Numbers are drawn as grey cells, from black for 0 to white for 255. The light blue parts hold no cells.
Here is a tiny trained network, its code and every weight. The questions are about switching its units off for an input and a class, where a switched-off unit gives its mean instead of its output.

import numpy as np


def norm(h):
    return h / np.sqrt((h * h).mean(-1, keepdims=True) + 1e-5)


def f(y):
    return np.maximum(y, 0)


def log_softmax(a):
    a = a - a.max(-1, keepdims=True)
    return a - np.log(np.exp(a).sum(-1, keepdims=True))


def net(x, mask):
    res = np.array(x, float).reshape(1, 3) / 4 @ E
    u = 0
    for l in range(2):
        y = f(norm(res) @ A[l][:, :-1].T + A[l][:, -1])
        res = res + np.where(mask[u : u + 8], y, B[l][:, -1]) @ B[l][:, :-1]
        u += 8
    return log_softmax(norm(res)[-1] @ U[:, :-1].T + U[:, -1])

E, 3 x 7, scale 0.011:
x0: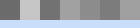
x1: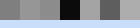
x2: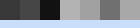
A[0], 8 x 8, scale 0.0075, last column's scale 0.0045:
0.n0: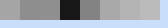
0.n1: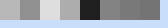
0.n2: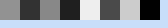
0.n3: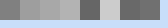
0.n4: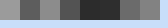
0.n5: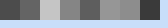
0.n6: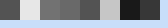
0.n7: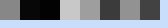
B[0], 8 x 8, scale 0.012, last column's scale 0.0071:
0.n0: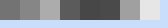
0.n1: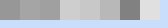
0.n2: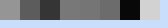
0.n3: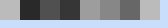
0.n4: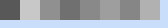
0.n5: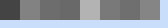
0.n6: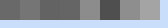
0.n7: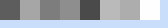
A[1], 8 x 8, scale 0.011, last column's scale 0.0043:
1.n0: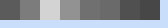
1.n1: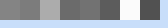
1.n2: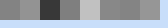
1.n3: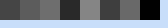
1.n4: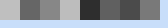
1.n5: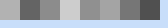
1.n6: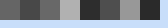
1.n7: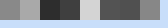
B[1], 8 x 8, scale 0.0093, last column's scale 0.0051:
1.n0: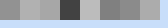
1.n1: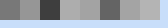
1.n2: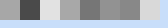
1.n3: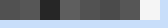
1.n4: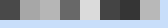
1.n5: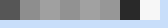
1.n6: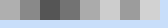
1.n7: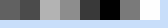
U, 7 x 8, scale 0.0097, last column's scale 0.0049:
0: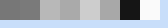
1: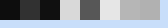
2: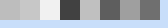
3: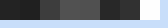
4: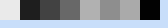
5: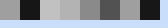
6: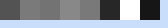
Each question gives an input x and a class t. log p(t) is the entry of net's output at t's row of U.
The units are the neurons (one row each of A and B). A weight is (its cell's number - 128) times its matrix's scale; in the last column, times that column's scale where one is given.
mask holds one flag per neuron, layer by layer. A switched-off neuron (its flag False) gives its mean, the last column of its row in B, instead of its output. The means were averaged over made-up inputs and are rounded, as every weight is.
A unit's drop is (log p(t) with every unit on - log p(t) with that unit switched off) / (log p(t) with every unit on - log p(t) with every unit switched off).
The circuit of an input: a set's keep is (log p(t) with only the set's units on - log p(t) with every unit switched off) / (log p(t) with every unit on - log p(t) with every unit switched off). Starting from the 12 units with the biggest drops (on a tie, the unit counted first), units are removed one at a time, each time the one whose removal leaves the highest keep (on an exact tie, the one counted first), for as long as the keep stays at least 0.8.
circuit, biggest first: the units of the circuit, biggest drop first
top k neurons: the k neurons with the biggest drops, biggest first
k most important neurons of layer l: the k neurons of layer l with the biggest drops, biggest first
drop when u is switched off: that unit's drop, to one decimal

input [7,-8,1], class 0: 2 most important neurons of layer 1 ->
1.n4; 1.n5
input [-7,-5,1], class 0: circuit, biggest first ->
1.n4; 1.n3
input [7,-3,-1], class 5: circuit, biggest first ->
0.n3; 0.n7; 0.n6; 1.n2
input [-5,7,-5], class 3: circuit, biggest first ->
0.n2; 1.n3
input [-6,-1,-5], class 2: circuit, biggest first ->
0.n2; 1.n0
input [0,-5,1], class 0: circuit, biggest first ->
1.n4
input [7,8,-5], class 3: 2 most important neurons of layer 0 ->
0.n1; 0.n7
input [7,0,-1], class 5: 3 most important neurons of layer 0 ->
0.n7; 0.n0; 0.n2
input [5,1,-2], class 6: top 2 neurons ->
0.n2; 1.n1
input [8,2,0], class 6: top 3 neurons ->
0.n2; 0.n1; 0.n7
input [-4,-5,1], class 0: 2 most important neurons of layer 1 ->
1.n4; 1.n5
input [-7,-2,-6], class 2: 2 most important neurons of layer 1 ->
1.n0; 1.n3
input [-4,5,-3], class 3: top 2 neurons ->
0.n2; 1.n3
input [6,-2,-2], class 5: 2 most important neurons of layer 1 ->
1.n7; 1.n2
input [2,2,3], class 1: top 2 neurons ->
0.n7; 0.n3
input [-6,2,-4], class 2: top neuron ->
0.n0
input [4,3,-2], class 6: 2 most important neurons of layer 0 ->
0.n2; 0.n3
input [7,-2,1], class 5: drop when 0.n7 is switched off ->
0.8
